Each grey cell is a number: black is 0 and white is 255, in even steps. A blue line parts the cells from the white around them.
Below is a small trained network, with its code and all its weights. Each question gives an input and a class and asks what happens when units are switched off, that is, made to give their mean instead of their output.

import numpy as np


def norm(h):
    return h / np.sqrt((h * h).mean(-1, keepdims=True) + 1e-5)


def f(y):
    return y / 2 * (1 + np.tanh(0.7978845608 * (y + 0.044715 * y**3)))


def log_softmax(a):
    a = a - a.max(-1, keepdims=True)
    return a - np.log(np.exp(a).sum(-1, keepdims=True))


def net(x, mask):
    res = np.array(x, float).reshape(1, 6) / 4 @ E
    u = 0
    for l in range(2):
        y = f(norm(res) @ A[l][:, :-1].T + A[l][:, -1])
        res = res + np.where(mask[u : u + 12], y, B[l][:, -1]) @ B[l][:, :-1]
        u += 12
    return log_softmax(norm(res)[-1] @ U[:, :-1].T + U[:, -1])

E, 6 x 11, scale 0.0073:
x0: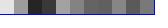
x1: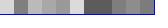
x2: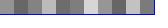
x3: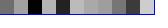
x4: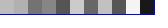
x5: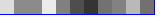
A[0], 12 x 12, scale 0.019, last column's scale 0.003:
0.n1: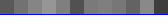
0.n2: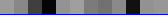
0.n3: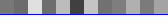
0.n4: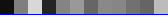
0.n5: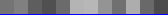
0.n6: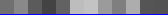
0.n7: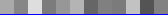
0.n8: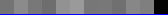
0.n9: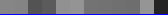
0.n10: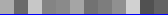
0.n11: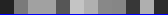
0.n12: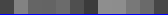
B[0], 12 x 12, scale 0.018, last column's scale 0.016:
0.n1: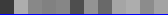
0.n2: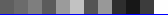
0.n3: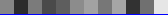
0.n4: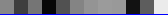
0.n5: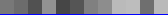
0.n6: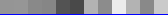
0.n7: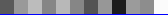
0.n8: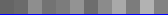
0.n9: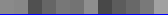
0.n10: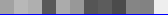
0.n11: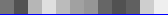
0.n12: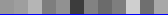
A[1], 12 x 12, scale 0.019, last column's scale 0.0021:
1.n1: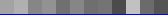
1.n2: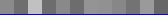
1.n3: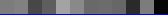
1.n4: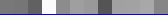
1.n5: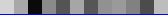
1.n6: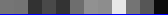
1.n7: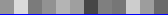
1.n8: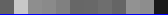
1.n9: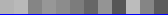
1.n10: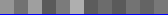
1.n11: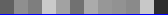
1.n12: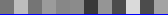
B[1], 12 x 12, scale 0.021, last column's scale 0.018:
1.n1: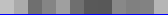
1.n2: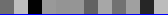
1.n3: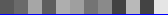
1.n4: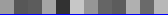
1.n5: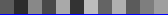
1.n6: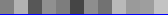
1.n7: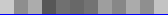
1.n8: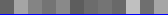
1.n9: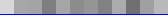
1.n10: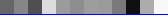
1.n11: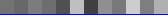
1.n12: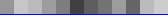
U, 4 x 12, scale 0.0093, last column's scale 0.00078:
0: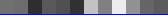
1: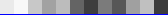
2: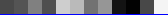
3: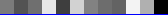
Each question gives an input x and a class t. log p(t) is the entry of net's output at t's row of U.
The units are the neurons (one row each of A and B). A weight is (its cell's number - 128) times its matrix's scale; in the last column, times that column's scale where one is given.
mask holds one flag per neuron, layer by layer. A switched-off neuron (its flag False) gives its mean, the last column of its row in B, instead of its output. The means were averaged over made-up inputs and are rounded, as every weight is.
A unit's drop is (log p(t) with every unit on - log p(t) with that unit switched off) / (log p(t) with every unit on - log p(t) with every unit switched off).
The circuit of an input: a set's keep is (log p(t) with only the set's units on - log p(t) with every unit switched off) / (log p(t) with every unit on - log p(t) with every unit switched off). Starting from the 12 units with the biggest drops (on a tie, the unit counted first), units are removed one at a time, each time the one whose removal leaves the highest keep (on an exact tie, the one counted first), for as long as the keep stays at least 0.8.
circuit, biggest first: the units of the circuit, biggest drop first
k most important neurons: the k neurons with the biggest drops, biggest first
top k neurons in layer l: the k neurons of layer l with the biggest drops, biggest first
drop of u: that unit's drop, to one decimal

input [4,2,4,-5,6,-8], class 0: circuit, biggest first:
[0.n6]
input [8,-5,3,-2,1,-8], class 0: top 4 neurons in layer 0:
[0.n6 0.n5 0.n7 0.n11]
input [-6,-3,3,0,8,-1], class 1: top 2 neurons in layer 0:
[0.n7 0.n10]
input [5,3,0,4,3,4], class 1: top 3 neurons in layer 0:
[0.n4 0.n3 0.n2]
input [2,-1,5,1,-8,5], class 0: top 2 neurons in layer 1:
[1.n6 1.n3]
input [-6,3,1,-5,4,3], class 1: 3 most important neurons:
[0.n7 0.n10 0.n2]
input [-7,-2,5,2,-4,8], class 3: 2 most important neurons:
[0.n4 0.n2]
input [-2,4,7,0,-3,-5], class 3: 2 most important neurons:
[0.n11 0.n2]
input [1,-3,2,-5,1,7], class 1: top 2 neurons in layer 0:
[0.n4 0.n10]
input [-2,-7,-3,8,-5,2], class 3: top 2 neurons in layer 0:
[0.n4 0.n11]
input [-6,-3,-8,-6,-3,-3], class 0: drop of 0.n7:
0.2
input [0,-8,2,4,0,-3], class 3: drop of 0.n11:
0.5
